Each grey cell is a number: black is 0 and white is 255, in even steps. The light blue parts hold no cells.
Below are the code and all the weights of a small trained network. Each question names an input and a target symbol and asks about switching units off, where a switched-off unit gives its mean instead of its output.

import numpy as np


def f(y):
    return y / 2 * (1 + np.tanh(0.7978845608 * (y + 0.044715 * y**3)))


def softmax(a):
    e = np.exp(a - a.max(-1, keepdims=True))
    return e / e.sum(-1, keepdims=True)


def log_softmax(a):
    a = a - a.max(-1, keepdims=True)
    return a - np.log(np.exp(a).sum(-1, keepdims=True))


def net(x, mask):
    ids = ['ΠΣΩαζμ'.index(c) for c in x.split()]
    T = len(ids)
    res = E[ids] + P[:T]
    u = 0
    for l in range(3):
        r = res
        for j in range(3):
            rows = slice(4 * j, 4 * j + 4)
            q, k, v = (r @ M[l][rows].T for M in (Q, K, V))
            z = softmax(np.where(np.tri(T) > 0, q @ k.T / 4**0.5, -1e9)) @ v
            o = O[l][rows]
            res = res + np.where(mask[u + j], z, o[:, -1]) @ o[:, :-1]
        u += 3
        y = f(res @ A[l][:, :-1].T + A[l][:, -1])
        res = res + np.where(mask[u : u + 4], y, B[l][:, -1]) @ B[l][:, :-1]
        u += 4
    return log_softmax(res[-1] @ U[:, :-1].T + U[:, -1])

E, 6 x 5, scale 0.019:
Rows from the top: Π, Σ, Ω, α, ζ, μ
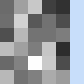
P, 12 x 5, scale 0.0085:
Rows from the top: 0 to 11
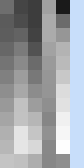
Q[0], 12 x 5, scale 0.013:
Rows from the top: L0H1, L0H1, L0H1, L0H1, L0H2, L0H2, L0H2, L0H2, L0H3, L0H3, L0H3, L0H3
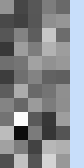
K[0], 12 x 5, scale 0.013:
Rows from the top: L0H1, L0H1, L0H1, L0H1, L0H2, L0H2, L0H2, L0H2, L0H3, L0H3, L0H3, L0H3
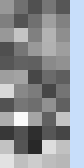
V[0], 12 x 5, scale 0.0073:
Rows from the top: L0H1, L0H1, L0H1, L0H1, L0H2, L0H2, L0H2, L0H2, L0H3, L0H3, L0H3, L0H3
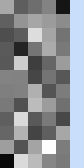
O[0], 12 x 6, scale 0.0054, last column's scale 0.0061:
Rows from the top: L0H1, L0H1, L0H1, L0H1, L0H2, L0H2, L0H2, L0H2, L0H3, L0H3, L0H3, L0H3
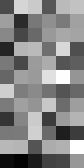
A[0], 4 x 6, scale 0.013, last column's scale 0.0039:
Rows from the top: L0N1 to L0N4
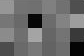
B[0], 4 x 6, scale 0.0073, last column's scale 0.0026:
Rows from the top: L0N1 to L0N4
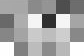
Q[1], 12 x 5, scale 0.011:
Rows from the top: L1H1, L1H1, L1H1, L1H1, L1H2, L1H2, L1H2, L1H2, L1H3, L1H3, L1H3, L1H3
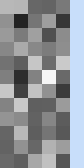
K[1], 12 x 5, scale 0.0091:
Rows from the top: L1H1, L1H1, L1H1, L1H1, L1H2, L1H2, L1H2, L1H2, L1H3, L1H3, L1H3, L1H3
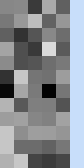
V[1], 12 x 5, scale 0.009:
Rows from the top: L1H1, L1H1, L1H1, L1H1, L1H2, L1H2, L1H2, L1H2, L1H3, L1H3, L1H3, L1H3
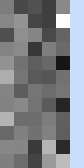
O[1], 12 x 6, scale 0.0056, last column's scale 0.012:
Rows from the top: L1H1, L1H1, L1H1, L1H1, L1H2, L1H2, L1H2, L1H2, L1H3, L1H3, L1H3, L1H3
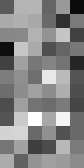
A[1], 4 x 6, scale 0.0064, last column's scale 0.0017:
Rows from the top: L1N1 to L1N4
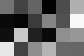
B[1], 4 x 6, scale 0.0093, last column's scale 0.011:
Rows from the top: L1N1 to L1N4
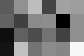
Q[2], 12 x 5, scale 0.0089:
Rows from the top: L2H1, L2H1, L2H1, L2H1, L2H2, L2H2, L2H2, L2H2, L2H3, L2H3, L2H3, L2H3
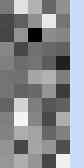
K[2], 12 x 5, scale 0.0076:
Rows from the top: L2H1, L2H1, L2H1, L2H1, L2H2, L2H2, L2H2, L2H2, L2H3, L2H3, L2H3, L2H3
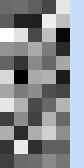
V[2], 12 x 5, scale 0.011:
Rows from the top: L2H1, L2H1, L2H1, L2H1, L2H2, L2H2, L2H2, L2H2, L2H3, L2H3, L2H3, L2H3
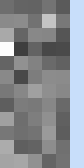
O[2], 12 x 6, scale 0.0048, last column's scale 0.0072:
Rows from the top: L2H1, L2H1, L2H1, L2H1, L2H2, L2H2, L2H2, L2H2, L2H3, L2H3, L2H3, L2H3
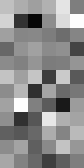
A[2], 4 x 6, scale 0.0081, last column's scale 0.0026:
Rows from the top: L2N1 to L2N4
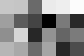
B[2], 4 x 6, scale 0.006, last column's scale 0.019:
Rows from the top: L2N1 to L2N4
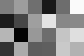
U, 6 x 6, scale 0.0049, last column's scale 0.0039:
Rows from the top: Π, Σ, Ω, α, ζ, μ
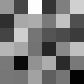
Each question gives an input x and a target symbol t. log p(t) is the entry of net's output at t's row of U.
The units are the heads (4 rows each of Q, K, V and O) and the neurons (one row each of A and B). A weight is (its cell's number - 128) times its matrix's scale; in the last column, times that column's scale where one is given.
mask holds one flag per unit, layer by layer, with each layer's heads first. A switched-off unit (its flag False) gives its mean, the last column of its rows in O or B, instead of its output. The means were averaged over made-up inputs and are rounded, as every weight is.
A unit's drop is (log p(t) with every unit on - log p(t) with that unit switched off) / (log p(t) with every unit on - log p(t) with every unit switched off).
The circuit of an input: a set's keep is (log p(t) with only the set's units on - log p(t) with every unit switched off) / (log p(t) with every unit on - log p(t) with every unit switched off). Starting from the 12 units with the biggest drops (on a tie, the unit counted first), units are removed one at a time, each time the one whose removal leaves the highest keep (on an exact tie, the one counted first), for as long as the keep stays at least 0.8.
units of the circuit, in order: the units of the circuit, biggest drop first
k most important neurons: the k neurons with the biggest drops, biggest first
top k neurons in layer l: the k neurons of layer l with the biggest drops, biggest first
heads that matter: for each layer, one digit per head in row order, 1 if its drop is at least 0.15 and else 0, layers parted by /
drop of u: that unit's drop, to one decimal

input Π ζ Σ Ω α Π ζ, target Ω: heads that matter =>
001 / 100 / 100
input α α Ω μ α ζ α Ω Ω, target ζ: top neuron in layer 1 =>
(L1N4)
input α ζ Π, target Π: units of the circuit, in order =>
(L0H3, L1N4, L1N1)
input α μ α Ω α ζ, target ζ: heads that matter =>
101 / 000 / 000
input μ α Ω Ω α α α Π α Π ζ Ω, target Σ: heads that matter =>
101 / 000 / 000
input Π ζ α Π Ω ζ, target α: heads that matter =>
001 / 100 / 110
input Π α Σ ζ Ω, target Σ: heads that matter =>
001 / 000 / 000
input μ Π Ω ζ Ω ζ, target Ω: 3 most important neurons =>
(L0N2, L1N4, L2N3)
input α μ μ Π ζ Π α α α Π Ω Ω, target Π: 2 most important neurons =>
(L1N4, L1N1)
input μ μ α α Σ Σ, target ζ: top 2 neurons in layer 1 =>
(L1N3, L1N4)
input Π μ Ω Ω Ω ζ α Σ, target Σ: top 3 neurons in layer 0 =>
(L0N2, L0N4, L0N3)
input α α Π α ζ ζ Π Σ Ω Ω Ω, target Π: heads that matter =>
101 / 000 / 000
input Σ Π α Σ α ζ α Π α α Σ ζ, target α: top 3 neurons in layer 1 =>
(L1N2, L1N1, L1N3)
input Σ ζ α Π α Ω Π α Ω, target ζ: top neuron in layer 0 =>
(L0N4)
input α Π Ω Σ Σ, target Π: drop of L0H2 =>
0.2
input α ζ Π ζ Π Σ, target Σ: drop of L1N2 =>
0.1
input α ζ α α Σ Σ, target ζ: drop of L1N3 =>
0.2
